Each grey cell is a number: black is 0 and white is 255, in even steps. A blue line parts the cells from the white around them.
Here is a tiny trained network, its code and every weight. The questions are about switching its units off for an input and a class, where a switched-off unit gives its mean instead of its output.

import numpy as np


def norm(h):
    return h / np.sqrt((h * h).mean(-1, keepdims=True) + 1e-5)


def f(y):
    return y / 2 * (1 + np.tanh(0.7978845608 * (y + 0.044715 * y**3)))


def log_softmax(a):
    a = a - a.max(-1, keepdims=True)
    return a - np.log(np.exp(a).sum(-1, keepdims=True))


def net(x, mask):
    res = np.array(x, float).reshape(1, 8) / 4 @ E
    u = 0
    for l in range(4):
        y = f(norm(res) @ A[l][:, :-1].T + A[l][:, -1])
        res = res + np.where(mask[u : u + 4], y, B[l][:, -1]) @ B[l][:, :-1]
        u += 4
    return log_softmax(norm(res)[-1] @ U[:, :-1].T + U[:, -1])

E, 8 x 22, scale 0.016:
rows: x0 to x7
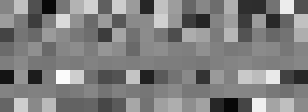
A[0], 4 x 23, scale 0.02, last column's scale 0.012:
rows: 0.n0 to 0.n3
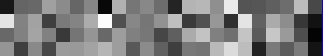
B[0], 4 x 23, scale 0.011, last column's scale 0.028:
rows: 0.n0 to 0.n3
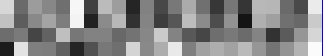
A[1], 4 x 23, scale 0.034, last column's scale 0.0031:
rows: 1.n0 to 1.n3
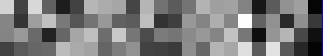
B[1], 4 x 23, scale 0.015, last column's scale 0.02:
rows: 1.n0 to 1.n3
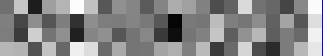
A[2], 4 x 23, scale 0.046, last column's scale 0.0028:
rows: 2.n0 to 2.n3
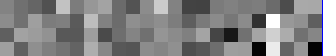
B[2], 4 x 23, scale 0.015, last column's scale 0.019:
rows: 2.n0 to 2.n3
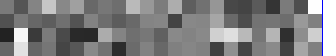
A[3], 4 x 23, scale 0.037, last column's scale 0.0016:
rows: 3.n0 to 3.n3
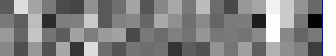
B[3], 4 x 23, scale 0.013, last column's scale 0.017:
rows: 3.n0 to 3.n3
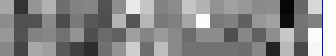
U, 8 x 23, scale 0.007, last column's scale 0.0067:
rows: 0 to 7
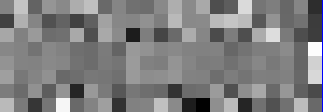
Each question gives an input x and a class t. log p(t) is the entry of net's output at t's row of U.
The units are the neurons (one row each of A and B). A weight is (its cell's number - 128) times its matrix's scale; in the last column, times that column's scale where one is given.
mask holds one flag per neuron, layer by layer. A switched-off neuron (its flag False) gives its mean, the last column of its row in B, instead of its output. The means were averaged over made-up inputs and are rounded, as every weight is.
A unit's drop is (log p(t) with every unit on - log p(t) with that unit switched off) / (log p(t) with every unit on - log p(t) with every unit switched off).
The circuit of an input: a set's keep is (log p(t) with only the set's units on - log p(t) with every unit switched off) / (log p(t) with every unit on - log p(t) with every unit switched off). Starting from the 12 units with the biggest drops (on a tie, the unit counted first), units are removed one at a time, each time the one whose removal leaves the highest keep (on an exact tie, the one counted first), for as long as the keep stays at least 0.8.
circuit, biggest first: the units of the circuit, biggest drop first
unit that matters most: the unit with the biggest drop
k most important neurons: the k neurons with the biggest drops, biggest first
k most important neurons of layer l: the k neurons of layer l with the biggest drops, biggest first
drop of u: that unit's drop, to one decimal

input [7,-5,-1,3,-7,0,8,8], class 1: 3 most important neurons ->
2.n2; 0.n2; 1.n1
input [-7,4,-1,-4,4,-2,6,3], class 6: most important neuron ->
1.n1
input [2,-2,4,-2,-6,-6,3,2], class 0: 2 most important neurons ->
1.n0; 0.n1
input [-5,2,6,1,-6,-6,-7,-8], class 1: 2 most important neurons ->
0.n3; 0.n1
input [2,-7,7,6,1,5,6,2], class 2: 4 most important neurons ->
0.n0; 0.n3; 3.n3; 1.n0
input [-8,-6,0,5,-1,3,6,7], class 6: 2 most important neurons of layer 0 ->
0.n3; 0.n0
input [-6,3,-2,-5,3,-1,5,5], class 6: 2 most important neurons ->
0.n3; 1.n1
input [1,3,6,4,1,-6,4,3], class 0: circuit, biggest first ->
1.n0; 0.n2; 0.n3
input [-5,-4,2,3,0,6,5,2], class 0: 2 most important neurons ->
1.n3; 0.n3
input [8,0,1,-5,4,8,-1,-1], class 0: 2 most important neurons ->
1.n3; 1.n1
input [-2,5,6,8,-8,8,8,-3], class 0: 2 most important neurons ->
1.n3; 0.n2
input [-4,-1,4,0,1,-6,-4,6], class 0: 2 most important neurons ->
1.n0; 0.n3
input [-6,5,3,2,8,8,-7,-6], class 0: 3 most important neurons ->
1.n3; 0.n2; 1.n2
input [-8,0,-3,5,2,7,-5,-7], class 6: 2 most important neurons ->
1.n1; 1.n0
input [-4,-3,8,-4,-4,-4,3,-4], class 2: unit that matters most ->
0.n0
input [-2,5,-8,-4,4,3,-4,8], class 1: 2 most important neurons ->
2.n2; 0.n0
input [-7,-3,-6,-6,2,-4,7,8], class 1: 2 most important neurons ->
2.n2; 1.n2
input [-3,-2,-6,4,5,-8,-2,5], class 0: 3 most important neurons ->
1.n0; 0.n3; 0.n0
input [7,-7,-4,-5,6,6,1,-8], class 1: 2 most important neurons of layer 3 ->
3.n3; 3.n2
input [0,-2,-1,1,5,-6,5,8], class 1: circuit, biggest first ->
2.n2
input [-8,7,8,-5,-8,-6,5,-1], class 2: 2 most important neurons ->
0.n0; 0.n2
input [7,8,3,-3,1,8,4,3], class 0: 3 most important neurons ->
1.n3; 0.n2; 0.n3
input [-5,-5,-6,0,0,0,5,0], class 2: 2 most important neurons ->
0.n1; 3.n3
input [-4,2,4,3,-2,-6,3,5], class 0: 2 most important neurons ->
0.n3; 1.n0
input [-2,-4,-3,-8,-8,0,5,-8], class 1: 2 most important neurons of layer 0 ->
0.n3; 0.n2
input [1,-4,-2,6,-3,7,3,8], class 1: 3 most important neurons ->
2.n2; 1.n0; 0.n2
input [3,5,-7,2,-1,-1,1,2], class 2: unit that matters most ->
0.n1
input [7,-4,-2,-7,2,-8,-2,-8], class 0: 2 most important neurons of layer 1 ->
1.n0; 1.n1
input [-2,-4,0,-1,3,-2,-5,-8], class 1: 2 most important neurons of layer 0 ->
0.n3; 0.n2
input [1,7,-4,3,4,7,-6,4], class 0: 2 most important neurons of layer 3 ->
3.n3; 3.n2
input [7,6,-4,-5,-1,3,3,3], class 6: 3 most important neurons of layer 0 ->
0.n3; 0.n2; 0.n0
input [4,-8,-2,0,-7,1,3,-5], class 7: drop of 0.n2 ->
0.9
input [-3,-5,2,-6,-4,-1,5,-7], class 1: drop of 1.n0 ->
0.1
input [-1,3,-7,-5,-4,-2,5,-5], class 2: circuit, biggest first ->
0.n1
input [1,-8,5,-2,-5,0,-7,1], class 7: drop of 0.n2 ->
0.8
